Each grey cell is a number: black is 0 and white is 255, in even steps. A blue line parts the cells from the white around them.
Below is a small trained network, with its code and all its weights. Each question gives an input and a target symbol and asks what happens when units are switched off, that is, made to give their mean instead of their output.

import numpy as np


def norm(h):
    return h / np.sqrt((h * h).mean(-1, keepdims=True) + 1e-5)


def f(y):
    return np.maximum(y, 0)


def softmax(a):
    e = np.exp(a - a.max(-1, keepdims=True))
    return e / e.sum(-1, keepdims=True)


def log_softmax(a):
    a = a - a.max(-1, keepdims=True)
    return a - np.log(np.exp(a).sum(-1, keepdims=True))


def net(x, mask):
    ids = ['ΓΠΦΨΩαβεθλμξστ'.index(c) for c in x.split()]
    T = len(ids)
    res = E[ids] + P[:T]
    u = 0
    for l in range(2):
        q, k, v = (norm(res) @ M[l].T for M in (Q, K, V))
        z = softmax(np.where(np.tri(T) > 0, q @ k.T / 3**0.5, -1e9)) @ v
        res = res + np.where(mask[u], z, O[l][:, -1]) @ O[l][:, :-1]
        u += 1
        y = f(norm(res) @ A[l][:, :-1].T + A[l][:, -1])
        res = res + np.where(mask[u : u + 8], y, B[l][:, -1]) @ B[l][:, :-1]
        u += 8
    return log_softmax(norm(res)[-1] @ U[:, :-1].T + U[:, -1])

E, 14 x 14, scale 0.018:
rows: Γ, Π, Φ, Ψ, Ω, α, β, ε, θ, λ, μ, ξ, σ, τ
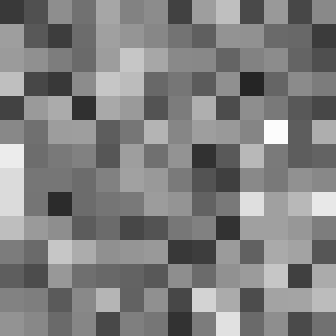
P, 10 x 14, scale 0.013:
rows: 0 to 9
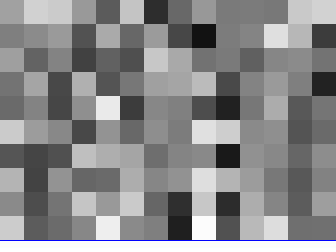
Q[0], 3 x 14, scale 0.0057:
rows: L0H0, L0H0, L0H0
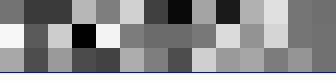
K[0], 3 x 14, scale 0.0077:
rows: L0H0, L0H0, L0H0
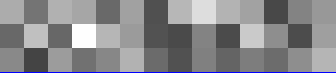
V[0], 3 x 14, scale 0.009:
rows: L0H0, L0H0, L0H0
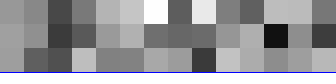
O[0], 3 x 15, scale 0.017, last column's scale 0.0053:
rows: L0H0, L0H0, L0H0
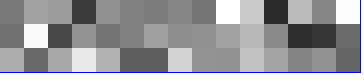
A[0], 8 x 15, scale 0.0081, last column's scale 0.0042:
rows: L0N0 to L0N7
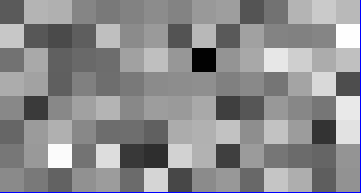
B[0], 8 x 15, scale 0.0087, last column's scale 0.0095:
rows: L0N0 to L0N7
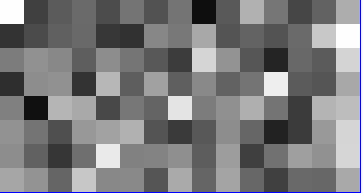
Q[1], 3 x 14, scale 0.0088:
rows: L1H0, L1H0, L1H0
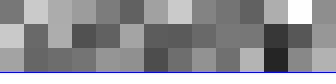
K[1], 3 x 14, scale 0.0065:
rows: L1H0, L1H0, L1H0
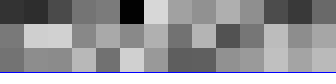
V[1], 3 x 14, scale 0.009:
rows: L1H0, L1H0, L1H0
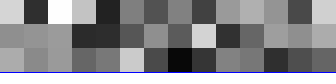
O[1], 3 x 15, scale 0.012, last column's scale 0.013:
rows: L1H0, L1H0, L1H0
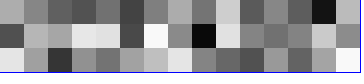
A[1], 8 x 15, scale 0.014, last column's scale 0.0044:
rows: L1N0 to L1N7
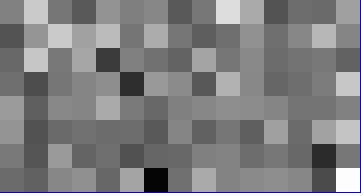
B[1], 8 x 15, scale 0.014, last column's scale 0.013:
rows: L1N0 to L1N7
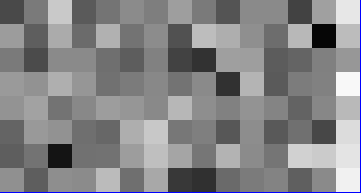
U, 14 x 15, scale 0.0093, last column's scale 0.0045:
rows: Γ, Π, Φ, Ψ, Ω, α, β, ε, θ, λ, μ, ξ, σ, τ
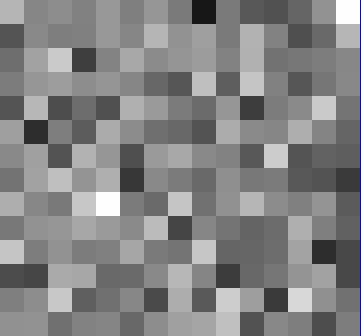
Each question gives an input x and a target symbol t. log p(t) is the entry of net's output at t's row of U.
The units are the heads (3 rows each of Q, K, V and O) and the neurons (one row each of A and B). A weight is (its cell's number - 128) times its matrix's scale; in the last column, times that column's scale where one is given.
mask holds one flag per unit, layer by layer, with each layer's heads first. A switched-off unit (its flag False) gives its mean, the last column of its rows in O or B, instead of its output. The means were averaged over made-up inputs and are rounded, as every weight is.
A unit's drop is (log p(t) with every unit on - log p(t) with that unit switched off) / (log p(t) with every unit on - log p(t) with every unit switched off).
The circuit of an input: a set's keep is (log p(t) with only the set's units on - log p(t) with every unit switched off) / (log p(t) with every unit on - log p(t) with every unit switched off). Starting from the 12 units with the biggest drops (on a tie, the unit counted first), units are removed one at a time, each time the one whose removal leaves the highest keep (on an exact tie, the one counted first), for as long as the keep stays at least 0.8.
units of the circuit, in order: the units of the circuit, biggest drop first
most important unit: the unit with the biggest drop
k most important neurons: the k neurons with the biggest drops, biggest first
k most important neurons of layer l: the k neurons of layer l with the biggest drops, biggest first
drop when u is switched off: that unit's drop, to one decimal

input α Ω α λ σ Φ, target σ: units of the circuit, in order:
L0H0
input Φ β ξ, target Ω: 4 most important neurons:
L1N7, L1N3, L1N1, L0N4
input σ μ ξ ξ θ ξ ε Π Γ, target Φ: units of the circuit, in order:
L0H0, L1N0
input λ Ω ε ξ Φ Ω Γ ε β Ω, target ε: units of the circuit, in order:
L0H0, L1H0, L1N6, L1N1
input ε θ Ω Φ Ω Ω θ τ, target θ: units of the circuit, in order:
L0H0, L1H0, L0N3
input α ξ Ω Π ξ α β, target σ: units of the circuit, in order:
L0H0, L1N7
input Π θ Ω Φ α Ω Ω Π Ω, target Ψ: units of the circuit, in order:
L0H0, L1H0
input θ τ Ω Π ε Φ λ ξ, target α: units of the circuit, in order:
L1H0, L0H0, L1N6
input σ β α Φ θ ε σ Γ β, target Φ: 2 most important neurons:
L1N7, L1N0
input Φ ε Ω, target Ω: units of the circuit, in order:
L1H0, L0H0, L1N3
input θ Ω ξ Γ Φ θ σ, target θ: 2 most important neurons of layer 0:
L0N2, L0N6
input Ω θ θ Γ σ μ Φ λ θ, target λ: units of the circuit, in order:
L0H0, L1H0, L1N1, L0N5
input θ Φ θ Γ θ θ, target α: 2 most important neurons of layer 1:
L1N7, L1N6
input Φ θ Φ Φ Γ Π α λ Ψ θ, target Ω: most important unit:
L1H0
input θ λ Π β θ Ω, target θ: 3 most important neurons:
L1N4, L0N6, L0N2
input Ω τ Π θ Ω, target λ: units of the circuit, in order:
L1H0, L0H0, L1N1
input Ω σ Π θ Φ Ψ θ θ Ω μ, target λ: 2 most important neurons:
L1N1, L0N5
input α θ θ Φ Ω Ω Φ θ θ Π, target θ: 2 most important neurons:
L1N4, L0N6
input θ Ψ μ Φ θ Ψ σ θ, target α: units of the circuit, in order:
L0H0, L1H0, L1N7
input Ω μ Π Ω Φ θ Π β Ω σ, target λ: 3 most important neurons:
L1N1, L0N5, L1N6
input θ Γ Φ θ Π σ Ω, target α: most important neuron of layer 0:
L0N6
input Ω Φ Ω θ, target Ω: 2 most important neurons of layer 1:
L1N7, L1N3
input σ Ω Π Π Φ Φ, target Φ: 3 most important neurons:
L1N0, L1N7, L1N6
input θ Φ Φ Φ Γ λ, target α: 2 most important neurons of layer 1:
L1N6, L1N7
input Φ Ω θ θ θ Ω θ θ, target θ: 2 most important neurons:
L1N5, L1N6
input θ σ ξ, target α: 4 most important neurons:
L1N7, L1N6, L0N6, L0N1
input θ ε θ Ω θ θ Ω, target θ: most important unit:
L1N4
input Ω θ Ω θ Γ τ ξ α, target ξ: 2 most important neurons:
L0N4, L1N7
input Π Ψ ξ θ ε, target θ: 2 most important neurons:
L0N6, L1N5
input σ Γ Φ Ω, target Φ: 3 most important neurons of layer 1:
L1N0, L1N7, L1N6
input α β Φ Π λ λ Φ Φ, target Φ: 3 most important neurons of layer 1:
L1N0, L1N3, L1N7
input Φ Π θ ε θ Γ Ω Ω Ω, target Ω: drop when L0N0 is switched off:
0.0
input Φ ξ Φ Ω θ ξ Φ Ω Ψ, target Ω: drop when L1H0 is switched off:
0.1
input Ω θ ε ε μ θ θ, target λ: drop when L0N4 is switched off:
0.1
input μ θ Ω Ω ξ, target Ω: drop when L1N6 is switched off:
0.2
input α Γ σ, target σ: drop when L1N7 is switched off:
0.2
